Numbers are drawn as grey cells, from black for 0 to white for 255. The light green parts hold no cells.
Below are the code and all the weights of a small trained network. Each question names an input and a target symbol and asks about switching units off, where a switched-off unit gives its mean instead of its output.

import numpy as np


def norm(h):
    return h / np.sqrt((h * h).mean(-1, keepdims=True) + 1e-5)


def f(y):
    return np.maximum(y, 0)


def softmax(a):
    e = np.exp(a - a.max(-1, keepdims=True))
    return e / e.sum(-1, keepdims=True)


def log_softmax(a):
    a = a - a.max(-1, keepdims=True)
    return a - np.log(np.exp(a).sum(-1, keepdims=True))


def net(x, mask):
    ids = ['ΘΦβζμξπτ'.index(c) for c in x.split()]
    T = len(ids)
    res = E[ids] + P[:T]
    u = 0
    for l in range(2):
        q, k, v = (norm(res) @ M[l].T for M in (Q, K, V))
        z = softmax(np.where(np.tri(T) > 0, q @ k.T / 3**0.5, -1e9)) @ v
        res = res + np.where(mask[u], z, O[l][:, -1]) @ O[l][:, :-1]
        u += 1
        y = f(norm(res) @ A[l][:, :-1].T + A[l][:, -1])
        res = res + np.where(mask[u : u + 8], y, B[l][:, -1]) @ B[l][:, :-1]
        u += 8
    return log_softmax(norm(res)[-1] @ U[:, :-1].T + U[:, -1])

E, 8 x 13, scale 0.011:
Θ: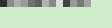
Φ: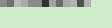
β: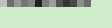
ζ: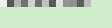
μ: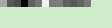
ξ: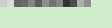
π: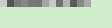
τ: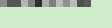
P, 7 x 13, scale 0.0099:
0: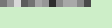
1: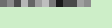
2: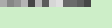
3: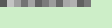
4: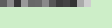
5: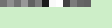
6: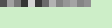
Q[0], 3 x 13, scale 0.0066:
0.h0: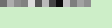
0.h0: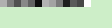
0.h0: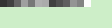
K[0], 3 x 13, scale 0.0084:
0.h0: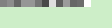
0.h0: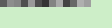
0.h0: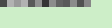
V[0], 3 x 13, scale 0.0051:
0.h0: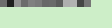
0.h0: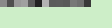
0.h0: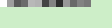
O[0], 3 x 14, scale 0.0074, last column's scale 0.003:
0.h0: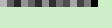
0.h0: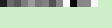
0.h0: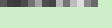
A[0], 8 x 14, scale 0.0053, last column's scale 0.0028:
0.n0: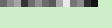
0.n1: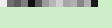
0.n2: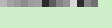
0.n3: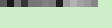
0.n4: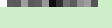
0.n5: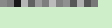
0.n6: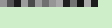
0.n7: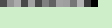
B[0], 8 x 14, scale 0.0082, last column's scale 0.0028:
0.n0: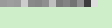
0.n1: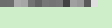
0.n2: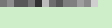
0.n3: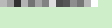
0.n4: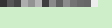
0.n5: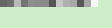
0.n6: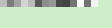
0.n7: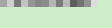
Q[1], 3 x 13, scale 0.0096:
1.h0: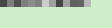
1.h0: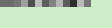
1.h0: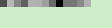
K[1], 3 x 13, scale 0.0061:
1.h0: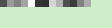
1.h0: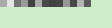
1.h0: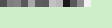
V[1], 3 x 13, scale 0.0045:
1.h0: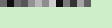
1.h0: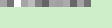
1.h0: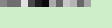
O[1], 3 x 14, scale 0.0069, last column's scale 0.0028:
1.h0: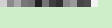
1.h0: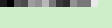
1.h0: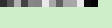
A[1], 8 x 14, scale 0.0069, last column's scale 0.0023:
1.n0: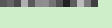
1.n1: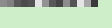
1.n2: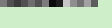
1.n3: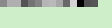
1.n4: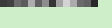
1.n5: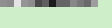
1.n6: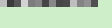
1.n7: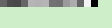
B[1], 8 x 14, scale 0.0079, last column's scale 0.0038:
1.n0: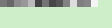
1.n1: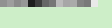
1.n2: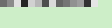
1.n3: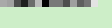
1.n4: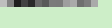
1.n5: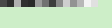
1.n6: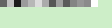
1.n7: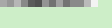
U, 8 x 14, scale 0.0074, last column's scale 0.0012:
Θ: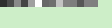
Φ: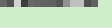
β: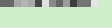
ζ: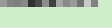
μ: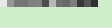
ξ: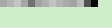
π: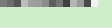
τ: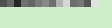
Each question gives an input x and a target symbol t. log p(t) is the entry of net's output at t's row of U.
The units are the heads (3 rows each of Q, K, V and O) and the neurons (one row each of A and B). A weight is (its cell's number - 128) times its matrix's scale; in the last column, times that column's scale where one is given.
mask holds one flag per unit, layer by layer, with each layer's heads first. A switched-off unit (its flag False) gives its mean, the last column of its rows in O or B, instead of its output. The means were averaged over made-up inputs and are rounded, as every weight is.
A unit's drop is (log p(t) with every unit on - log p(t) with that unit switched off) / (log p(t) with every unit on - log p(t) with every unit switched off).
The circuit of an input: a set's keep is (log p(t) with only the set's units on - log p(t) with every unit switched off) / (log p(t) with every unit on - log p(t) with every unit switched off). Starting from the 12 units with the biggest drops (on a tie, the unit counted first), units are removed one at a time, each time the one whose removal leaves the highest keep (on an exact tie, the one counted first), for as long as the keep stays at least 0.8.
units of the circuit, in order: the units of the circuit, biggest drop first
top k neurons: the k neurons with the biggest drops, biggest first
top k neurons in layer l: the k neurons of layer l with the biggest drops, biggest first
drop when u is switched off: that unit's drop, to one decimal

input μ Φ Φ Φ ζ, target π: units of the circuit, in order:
[0.h0; 0.n4]
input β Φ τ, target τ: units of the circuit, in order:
[0.h0]
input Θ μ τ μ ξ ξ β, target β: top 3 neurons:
[0.n7; 1.n3; 1.n2]
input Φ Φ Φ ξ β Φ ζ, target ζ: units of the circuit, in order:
[1.n7; 1.n2]
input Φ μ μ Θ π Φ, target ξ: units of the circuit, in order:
[0.h0; 1.h0; 0.n4]
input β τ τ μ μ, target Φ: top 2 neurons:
[1.n2; 0.n7]
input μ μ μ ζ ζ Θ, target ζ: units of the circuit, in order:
[1.h0; 0.h0; 1.n5; 0.n4]
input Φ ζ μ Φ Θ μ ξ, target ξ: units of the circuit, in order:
[0.h0; 0.n7]
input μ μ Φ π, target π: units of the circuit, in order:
[0.h0; 1.n6]
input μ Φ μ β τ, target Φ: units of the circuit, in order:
[1.n2; 1.h0]
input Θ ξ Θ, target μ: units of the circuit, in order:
[0.h0; 1.n3]
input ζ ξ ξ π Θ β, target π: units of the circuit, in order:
[0.h0; 1.n6; 0.n6]
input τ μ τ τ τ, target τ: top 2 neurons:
[1.n4; 0.n6]
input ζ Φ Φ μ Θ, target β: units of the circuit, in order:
[0.h0]
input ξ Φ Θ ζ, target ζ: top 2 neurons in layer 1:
[1.n7; 1.n2]
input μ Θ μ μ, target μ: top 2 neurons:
[1.n3; 1.n5]
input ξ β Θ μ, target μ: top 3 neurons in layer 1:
[1.n3; 1.n5; 1.n6]
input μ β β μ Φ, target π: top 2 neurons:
[1.n6; 0.n3]
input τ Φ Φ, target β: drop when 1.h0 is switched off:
0.2
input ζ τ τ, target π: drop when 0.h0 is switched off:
0.1
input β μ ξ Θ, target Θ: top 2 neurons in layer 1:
[1.n3; 1.n1]
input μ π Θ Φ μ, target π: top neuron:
[0.n4]
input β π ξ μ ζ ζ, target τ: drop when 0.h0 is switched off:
1.0
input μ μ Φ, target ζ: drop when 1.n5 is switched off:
0.3
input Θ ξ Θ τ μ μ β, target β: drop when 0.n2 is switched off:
0.0
